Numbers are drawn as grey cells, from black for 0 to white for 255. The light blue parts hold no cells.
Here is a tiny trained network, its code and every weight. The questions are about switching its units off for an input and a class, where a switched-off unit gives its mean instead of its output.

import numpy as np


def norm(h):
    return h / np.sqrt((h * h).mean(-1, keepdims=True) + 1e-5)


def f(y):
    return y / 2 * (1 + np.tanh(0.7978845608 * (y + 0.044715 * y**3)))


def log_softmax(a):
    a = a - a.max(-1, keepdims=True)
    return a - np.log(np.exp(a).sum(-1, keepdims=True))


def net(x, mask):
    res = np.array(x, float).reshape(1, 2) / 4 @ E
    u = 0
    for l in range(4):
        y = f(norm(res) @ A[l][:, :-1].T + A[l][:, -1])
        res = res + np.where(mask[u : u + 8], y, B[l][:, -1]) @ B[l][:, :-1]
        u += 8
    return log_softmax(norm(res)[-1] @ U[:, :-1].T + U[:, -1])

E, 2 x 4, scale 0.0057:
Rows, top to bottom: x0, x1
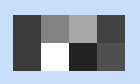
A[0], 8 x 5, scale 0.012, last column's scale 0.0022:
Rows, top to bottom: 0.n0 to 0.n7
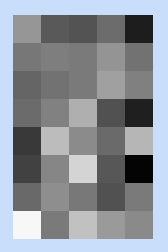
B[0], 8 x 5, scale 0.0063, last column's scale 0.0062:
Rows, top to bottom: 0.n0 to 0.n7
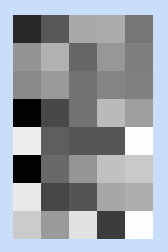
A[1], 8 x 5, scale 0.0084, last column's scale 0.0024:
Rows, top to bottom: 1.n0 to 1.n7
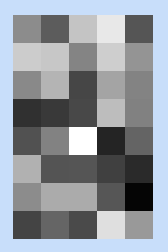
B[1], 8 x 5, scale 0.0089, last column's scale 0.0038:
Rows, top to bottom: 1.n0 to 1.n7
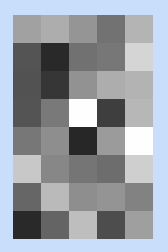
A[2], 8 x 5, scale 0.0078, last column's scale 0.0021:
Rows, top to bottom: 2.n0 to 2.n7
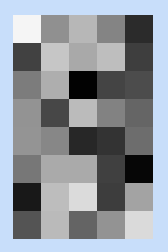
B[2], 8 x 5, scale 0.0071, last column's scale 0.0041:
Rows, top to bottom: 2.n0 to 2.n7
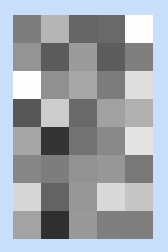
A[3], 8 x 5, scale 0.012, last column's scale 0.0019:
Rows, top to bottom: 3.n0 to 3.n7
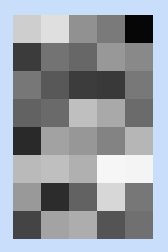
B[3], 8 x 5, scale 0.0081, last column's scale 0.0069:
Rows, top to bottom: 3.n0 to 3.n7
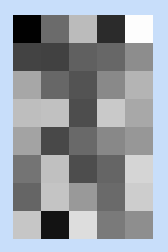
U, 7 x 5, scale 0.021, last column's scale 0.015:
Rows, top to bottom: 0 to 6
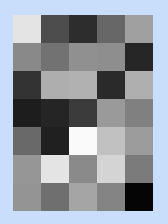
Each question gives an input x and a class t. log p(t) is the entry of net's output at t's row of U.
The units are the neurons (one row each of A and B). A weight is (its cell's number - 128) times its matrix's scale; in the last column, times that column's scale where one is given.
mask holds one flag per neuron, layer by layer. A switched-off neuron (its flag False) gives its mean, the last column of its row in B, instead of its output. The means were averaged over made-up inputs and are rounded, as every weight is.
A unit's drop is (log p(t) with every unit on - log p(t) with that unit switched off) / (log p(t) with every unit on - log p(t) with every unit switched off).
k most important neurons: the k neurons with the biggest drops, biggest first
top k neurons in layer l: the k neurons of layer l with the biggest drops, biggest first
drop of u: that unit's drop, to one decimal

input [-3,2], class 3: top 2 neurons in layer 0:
[0.n7; 0.n4]
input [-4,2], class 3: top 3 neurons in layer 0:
[0.n4; 0.n5; 0.n3]
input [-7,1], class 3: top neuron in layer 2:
[2.n2]
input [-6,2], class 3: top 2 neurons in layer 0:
[0.n4; 0.n5]
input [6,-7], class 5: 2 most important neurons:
[0.n4; 0.n5]
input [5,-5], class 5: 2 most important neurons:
[0.n4; 2.n6]
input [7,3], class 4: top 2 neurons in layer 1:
[1.n3; 1.n4]
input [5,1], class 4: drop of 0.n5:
1.3
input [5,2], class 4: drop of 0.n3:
1.1
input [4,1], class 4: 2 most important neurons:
[0.n5; 1.n3]
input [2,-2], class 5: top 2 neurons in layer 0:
[0.n5; 0.n4]
